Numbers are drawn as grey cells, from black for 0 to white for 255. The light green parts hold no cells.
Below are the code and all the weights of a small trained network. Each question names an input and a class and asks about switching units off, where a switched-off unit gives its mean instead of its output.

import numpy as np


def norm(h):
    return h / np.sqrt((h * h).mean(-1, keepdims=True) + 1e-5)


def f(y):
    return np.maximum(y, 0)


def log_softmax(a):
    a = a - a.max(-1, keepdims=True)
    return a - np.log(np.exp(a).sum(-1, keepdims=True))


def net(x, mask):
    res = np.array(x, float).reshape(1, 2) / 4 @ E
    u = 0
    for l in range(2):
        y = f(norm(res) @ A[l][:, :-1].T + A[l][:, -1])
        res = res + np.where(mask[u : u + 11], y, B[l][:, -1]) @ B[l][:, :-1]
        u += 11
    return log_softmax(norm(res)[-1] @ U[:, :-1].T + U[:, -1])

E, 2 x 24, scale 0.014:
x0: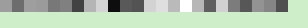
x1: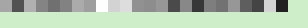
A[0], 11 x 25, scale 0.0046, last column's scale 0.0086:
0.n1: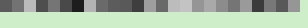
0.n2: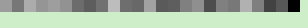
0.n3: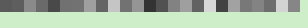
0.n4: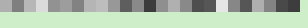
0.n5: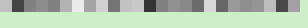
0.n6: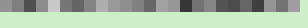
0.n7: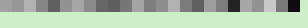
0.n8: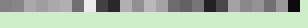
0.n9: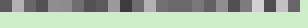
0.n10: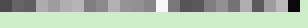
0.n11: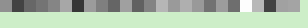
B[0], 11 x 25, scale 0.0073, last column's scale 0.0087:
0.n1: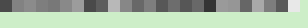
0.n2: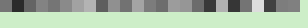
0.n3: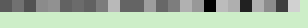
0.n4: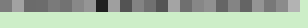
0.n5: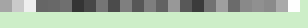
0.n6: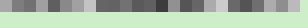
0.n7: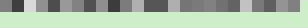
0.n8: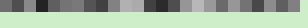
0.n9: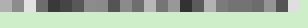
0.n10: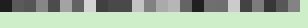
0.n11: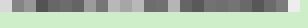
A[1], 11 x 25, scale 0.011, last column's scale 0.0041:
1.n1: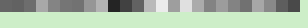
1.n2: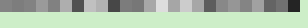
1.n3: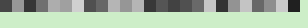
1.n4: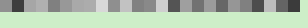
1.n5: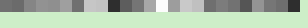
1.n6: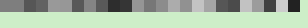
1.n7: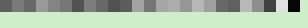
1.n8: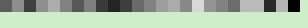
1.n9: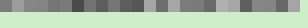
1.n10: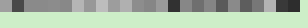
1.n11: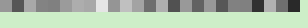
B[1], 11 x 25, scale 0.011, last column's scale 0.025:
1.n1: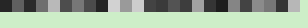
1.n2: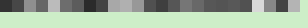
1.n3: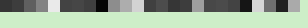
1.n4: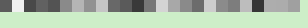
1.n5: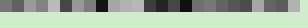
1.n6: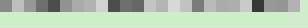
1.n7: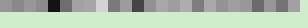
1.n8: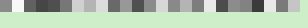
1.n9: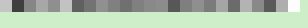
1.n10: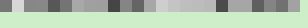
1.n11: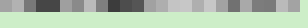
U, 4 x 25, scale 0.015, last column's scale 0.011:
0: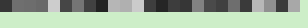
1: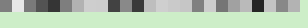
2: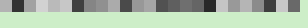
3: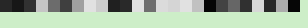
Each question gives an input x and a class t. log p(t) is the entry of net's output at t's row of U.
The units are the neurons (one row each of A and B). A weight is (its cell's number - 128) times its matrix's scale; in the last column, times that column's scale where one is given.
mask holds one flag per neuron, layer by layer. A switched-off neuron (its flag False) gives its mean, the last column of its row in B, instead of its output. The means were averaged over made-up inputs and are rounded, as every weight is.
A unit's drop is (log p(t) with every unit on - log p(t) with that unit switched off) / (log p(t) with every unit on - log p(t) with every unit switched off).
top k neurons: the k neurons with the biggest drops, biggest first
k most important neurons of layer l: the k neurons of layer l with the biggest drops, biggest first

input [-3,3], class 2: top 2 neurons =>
(0.n5, 1.n8)
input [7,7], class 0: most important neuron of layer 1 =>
(1.n1)
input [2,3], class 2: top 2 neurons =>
(0.n5, 0.n4)
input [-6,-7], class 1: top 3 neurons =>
(1.n8, 0.n1, 1.n6)
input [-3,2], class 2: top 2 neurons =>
(0.n5, 0.n3)
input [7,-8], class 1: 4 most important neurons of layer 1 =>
(1.n8, 1.n6, 1.n7, 1.n3)
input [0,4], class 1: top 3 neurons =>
(0.n3, 0.n1, 1.n3)
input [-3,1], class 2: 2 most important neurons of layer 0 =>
(0.n3, 0.n5)
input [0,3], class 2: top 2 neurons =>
(0.n5, 1.n8)
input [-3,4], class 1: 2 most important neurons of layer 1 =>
(1.n1, 1.n3)
